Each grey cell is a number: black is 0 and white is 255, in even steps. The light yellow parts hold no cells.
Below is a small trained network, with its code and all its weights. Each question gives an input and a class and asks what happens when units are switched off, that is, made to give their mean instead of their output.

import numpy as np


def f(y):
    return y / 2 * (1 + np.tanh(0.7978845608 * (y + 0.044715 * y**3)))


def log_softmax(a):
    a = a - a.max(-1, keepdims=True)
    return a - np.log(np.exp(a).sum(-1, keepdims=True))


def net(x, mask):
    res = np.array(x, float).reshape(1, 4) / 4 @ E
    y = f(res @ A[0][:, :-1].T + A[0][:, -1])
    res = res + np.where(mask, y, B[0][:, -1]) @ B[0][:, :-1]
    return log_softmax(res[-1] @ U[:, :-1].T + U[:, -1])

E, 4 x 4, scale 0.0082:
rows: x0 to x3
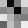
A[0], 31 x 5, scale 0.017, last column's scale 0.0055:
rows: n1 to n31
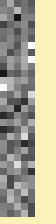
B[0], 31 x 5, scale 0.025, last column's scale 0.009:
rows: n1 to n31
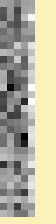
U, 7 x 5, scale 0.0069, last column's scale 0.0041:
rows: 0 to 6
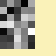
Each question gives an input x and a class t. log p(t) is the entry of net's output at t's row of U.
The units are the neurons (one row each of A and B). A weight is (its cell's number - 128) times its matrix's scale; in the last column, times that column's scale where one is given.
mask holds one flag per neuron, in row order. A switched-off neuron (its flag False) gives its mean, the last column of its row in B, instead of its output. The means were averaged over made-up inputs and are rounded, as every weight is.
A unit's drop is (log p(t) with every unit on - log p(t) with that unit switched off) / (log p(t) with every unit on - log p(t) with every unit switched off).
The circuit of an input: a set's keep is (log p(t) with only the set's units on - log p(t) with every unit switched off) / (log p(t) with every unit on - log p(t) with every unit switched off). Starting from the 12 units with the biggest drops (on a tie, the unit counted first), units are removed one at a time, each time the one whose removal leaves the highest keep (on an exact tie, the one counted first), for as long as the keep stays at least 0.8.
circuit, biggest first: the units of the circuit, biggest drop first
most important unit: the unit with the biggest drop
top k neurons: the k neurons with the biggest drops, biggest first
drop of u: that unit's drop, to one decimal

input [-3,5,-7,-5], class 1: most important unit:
n11
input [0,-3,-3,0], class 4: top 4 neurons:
[n13 n3 n16 n12]
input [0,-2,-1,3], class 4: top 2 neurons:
[n21 n15]
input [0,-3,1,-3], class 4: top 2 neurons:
[n20 n3]
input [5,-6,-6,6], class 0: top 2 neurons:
[n20 n13]
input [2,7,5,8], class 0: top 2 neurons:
[n20 n28]
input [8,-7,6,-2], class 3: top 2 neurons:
[n27 n26]
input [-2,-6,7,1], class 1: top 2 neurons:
[n13 n12]
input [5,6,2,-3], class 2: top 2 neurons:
[n3 n16]
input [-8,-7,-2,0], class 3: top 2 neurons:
[n29 n23]
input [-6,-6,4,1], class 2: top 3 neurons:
[n24 n2 n26]
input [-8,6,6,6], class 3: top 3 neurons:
[n29 n23 n1]
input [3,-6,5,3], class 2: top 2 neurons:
[n24 n27]
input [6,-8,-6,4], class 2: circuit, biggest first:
[n24]
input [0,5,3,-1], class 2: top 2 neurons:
[n3 n16]
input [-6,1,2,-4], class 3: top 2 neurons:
[n29 n23]
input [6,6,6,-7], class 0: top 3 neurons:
[n15 n21 n26]
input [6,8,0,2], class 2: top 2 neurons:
[n16 n3]
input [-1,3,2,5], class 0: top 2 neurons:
[n20 n28]
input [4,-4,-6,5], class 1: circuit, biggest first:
[n19]
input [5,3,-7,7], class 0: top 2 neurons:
[n20 n13]
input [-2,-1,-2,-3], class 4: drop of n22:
0.2
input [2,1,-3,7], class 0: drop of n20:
0.1
